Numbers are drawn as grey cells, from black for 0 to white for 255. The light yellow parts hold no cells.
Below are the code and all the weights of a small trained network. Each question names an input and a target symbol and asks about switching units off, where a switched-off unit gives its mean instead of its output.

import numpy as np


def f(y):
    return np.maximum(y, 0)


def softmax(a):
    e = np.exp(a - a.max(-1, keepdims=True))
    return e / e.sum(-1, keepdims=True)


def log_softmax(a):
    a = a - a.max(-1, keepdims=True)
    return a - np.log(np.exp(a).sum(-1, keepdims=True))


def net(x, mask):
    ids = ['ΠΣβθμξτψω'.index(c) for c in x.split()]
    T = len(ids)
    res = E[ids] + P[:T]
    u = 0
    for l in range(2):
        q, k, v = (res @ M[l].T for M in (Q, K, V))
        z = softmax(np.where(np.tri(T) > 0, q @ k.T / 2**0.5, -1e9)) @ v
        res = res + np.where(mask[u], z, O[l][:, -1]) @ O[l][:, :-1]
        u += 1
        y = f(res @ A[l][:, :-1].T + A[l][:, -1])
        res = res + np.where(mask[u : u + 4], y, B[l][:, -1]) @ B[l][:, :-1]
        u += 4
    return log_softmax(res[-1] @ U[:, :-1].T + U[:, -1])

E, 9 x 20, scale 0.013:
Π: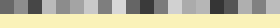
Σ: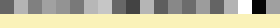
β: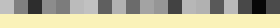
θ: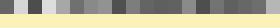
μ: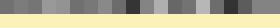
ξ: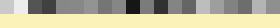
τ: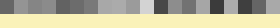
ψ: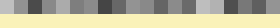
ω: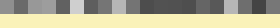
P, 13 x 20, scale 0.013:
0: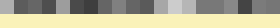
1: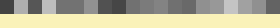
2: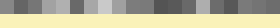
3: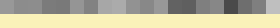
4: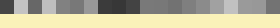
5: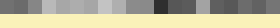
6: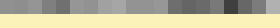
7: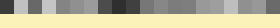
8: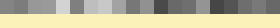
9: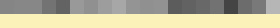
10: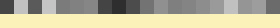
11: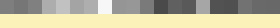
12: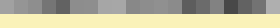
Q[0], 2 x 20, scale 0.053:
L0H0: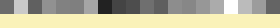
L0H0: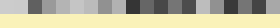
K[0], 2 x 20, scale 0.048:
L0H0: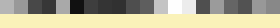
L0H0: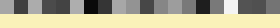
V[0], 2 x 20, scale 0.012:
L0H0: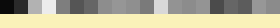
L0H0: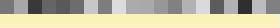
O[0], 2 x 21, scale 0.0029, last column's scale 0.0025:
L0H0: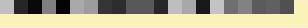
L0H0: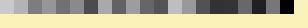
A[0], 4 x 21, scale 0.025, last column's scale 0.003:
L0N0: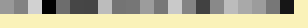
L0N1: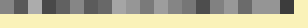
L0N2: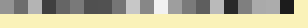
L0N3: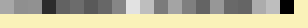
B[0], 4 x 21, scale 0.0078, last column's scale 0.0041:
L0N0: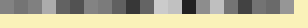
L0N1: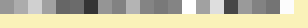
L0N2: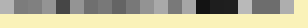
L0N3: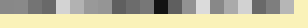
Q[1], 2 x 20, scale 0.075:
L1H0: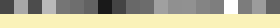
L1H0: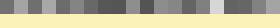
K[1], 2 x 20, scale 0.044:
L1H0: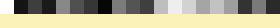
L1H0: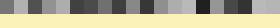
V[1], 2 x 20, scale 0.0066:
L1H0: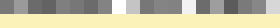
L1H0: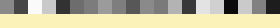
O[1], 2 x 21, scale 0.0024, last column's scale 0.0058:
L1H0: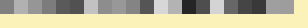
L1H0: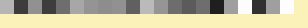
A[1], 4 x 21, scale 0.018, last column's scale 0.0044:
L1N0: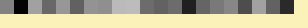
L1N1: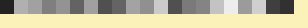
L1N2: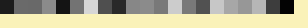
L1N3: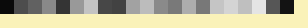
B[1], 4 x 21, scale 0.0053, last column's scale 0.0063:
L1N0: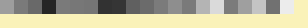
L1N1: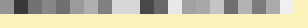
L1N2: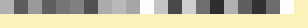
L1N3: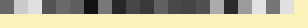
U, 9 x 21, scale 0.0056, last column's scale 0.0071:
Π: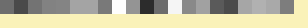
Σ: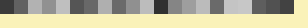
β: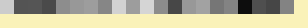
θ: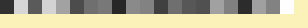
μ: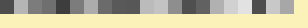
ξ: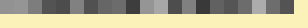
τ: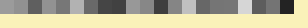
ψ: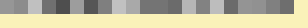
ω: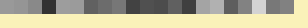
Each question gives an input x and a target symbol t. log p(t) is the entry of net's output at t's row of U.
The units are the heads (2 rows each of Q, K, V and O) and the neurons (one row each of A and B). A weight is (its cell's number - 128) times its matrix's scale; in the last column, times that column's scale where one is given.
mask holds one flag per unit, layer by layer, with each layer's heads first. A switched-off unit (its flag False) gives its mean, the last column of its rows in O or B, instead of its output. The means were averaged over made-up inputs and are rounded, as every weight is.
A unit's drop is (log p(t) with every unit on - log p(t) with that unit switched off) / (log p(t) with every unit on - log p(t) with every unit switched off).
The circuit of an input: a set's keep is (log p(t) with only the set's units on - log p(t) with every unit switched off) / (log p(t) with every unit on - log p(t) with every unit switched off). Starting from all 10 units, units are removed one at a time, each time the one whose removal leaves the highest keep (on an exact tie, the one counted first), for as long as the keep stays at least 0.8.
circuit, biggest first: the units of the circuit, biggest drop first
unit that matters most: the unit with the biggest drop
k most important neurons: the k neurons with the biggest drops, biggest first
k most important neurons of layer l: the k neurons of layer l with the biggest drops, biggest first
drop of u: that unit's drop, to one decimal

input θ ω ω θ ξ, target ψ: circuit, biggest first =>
(L1N1 L1N2 L1N3 L1H0)
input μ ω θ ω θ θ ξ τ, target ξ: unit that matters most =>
L1N3
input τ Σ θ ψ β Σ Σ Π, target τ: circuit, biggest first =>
(L0H0 L0N0 L1H0)
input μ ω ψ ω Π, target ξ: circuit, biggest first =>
(L1N3 L1N2 L0H0)
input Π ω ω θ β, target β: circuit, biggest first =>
(L0H0 L1N2 L1H0)
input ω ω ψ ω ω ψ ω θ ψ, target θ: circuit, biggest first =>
(L1H0 L1N2 L1N1)
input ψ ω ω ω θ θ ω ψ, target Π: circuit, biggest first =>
(L1N1 L0H0)
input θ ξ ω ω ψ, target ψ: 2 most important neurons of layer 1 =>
(L1N3 L1N1)
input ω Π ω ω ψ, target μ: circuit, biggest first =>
(L0N1 L1H0)
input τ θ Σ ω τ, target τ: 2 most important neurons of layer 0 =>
(L0N0 L0N3)
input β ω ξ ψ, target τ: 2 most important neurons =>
(L0N2 L0N3)
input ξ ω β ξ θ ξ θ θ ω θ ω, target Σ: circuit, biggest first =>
(L0N0 L0H0 L1H0)
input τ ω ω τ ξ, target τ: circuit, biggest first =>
(L0H0 L1H0 L0N0)
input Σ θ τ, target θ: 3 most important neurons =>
(L1N2 L1N1 L0N1)
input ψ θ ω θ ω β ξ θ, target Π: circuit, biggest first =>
(L1N1)
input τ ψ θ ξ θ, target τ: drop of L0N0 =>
0.5
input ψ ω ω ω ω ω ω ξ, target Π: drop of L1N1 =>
0.8
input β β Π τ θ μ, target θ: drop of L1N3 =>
-0.1
